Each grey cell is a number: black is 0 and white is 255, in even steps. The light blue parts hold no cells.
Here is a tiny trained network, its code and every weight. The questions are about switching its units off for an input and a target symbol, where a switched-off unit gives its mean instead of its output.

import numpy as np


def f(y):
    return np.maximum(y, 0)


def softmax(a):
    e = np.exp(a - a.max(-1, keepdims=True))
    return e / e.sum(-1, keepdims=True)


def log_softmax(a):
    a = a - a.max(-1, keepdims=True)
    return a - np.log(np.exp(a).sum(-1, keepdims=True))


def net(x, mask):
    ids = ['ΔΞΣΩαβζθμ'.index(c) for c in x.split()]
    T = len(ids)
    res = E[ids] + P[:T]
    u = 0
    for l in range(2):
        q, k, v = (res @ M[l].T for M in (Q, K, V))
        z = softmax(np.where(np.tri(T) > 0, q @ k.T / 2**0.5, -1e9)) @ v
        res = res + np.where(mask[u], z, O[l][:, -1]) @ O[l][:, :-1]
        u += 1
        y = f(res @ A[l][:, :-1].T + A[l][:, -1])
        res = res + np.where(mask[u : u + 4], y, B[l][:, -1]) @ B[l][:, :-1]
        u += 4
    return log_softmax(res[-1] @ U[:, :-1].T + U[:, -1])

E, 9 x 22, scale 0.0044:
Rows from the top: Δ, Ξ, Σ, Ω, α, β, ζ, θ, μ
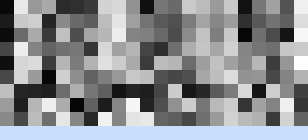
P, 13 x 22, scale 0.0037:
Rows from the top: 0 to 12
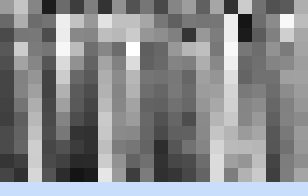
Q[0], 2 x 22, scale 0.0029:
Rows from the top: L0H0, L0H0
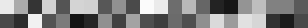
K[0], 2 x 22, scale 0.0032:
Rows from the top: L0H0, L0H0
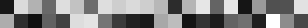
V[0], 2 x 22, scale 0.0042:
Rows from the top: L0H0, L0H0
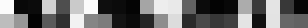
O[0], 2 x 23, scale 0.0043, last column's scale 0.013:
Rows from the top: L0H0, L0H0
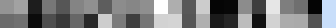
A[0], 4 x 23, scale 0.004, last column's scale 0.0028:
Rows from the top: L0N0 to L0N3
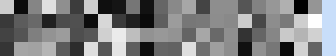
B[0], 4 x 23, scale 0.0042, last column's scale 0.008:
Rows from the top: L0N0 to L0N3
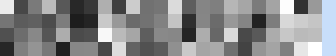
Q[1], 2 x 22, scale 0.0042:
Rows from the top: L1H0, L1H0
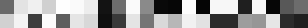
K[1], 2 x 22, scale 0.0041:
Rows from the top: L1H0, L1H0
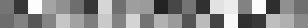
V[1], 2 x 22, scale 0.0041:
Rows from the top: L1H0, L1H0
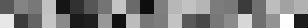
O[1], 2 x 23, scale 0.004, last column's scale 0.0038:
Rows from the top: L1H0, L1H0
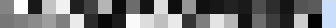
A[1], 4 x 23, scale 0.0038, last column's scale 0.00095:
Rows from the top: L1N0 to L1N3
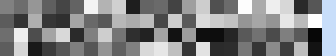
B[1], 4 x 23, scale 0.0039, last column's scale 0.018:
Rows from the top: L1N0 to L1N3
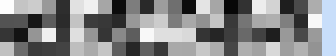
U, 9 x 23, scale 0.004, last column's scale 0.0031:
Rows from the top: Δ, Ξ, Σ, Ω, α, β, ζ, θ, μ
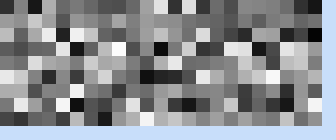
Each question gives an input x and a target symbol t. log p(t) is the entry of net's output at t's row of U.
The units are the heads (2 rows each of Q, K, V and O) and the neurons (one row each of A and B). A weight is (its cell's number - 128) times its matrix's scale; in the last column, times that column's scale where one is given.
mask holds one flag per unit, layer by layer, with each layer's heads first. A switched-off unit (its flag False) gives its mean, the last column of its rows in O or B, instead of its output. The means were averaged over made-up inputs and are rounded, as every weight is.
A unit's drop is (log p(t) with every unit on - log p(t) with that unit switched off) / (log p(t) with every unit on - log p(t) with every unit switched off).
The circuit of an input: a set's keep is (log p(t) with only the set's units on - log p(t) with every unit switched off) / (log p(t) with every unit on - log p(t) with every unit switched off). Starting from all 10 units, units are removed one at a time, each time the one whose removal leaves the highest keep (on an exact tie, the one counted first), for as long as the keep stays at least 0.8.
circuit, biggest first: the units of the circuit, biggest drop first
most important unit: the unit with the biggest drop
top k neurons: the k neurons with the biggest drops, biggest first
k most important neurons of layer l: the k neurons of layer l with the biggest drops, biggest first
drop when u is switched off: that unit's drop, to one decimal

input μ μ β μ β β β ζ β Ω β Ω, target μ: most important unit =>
L1H0
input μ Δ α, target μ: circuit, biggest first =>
(L1H0; L0N3; L1N1)
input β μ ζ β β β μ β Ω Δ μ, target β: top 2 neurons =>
(L0N2; L1N0)
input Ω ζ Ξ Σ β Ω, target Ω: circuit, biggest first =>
(L1N1; L1H0; L1N0)
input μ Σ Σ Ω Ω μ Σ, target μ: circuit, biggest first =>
(L1H0; L0N3; L1N1)
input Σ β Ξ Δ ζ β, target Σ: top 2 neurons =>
(L1N2; L1N0)
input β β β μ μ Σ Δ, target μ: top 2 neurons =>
(L0N3; L1N1)
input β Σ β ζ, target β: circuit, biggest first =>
(L1H0; L1N2; L0N0)
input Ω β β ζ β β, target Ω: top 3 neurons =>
(L1N1; L1N0; L0N1)
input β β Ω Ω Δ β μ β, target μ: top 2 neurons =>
(L1N1; L0N3)
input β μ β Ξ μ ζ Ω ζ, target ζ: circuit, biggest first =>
(L0H0; L1H0)
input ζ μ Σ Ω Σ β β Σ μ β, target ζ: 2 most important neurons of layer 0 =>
(L0N1; L0N3)
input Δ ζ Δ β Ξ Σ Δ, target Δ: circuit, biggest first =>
(L1N2; L1H0)
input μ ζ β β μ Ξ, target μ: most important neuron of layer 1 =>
(L1N1)
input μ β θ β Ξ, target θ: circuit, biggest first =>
(L0H0; L0N0; L1H0)
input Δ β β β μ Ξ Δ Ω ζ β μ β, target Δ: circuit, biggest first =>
(L1N2; L1H0; L0H0; L0N3)
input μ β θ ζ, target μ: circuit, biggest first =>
(L1H0; L0N3; L1N0)
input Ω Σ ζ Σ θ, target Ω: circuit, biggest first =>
(L1N1; L1H0; L1N0)
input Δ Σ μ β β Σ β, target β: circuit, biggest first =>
(L1H0; L0H0; L1N2; L0N1)
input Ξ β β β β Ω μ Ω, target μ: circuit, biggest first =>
(L0H0; L1H0; L1N1; L0N3)
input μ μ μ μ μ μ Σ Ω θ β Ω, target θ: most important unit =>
L0H0
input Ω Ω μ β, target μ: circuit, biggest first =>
(L1H0; L0N3; L1N1; L0H0)
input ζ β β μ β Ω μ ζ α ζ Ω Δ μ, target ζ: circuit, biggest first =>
(L1H0; L0H0; L1N3)
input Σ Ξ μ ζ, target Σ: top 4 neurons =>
(L1N2; L1N0; L0N3; L0N1)
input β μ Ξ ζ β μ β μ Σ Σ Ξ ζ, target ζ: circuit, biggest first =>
(L0H0; L1H0; L0N1)
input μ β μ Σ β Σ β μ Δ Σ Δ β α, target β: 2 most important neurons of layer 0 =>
(L0N1; L0N2)
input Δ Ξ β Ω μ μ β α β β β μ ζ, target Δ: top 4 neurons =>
(L1N2; L0N3; L0N1; L0N0)
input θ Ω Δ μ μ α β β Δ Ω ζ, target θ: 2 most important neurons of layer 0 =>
(L0N0; L0N1)
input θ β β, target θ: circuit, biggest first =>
(L1H0)
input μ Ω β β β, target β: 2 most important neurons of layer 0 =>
(L0N1; L0N0)
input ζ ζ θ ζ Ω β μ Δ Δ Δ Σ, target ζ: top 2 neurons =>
(L1N3; L0N1)
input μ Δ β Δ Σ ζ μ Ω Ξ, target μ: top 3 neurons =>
(L0N2; L0N3; L1N1)
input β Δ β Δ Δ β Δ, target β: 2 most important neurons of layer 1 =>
(L1N0; L1N2)
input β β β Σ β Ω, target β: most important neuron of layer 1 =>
(L1N0)
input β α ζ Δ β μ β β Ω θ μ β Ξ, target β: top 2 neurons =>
(L1N0; L0N2)
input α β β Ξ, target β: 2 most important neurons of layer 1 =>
(L1N0; L1N2)
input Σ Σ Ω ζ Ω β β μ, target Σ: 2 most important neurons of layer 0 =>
(L0N3; L0N0)
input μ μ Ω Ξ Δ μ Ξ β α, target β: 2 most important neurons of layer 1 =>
(L1N2; L1N0)
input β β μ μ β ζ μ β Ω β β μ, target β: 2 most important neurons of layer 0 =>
(L0N2; L0N0)
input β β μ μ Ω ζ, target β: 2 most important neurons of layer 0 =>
(L0N0; L0N1)
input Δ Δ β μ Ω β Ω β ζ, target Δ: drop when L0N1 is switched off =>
0.1
